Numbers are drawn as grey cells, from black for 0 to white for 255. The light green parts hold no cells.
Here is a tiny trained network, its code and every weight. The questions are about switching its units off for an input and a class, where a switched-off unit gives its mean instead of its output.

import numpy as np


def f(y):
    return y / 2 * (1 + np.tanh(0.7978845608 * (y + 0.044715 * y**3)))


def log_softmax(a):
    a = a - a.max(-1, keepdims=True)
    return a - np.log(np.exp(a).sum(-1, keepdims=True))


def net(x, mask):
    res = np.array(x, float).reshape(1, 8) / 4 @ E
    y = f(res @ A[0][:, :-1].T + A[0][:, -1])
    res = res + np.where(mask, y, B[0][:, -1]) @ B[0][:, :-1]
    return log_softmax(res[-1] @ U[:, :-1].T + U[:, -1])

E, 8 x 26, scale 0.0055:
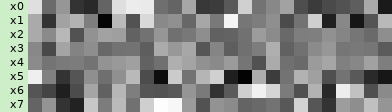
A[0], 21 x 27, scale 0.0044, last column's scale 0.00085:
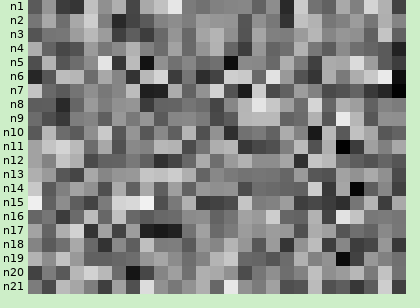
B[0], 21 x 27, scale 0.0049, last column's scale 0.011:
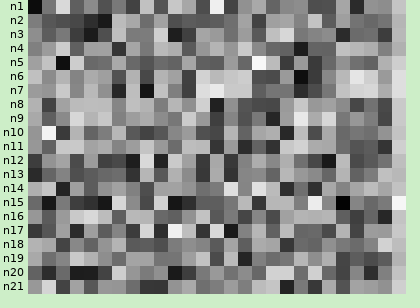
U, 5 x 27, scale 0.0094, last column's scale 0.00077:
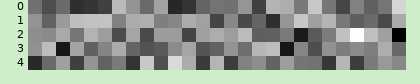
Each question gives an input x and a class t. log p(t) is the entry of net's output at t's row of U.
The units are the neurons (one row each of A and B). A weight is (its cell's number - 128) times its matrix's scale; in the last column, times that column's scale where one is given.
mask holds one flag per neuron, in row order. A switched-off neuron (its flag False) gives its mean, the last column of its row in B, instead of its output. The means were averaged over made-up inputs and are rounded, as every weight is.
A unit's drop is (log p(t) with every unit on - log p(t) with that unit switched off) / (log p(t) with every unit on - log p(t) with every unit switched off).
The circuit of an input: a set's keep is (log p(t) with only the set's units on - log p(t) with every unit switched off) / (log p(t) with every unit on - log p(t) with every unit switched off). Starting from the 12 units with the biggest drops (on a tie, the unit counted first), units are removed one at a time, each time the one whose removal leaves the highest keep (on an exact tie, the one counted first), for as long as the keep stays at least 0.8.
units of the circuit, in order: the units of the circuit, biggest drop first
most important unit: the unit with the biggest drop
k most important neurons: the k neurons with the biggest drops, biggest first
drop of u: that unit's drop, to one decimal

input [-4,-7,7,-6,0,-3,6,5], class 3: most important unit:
n5
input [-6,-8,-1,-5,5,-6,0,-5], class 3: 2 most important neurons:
n5, n10
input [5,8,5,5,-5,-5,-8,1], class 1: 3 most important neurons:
n11, n19, n5
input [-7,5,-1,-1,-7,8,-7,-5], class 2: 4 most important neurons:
n7, n15, n4, n14
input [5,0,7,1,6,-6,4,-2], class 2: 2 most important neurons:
n6, n20
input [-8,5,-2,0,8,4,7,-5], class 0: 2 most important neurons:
n20, n3
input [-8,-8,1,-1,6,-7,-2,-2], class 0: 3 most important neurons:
n20, n3, n2
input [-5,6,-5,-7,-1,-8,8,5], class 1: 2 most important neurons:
n16, n9
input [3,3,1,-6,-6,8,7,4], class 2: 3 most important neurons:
n7, n4, n11
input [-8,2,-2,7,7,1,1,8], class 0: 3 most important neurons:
n20, n3, n2
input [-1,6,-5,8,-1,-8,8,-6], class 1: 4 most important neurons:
n9, n8, n16, n7
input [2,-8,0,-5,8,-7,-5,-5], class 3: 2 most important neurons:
n10, n5
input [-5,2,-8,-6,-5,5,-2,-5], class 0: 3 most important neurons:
n3, n6, n2
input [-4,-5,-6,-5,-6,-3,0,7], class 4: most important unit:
n1
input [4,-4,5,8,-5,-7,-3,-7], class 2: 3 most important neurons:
n6, n1, n13
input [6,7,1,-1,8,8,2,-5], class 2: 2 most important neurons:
n7, n4
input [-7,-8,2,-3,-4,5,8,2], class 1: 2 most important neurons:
n8, n16
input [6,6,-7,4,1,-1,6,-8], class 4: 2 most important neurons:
n12, n17
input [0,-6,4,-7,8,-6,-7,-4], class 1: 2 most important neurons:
n11, n7
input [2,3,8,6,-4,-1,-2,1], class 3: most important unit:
n20
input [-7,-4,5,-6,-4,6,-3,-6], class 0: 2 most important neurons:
n3, n20
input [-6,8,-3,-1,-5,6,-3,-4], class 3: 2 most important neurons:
n14, n15
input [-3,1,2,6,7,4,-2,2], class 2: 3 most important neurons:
n15, n7, n4
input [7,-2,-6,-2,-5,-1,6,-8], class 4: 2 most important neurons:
n17, n12
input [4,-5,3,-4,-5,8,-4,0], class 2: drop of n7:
0.7
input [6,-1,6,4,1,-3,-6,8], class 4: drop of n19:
0.0
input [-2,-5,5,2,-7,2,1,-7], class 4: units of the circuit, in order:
n17
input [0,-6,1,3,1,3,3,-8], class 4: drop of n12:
0.3
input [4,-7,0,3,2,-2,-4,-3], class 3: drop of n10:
0.1
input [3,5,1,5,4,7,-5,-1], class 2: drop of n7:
0.7
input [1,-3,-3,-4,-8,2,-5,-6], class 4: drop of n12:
0.4
